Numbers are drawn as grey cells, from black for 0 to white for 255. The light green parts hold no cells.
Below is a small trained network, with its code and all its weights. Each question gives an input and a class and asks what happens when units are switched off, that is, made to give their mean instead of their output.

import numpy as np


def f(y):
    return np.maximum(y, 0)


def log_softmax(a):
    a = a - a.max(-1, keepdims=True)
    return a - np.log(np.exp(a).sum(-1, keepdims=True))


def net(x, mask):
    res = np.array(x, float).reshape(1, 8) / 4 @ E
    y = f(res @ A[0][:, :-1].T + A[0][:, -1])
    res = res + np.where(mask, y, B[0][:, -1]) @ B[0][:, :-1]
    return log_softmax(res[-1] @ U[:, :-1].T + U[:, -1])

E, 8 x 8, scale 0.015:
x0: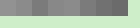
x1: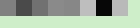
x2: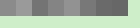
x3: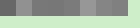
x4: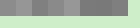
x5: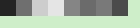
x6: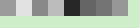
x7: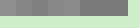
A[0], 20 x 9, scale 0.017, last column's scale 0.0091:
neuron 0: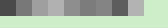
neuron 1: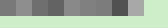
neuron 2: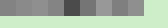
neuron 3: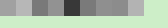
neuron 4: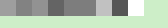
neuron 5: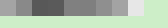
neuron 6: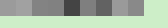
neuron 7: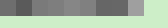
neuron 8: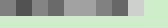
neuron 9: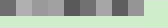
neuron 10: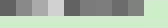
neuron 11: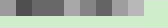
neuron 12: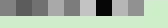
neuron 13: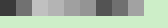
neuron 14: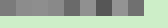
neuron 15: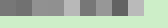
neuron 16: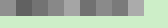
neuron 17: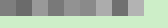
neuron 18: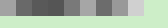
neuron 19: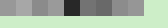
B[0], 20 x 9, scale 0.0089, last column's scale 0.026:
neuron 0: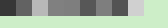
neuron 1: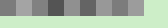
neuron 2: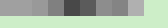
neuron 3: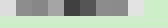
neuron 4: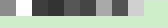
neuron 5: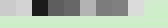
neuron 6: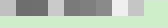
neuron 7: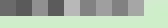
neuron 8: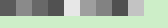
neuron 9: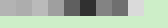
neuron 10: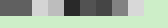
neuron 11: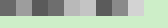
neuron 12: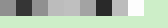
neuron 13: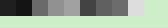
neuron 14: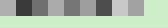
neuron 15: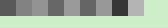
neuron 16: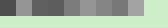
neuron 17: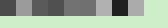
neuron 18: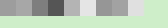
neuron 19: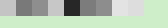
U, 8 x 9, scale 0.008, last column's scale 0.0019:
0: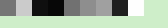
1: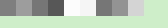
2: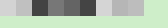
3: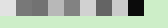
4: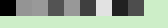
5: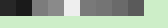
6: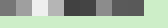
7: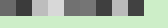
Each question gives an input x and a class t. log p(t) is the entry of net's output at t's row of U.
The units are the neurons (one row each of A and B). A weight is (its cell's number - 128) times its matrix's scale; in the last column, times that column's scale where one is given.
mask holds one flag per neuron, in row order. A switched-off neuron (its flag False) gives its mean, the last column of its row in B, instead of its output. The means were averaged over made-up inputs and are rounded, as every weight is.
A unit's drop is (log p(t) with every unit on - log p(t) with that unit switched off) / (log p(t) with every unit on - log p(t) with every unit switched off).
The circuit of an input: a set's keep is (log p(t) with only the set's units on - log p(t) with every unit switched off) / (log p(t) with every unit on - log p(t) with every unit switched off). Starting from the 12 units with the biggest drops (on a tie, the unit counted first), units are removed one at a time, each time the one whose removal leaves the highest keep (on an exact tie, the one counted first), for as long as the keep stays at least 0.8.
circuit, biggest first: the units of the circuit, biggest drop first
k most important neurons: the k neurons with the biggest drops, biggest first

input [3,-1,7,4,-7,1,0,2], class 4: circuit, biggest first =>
neuron 5; neuron 19; neuron 12
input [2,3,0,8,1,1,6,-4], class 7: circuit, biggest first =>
neuron 5
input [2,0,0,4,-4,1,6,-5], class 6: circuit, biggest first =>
neuron 12; neuron 5
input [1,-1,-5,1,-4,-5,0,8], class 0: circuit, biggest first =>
neuron 19; neuron 12
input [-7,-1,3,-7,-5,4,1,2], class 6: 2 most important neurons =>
neuron 10; neuron 8
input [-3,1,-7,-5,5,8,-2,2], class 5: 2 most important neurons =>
neuron 13; neuron 4
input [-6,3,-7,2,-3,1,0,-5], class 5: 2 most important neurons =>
neuron 19; neuron 3
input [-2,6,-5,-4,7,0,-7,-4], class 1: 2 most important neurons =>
neuron 11; neuron 18
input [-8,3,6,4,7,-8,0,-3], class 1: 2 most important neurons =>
neuron 19; neuron 18
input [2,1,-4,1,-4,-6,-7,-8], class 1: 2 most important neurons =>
neuron 18; neuron 11
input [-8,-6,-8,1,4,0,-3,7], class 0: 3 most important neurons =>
neuron 4; neuron 13; neuron 10
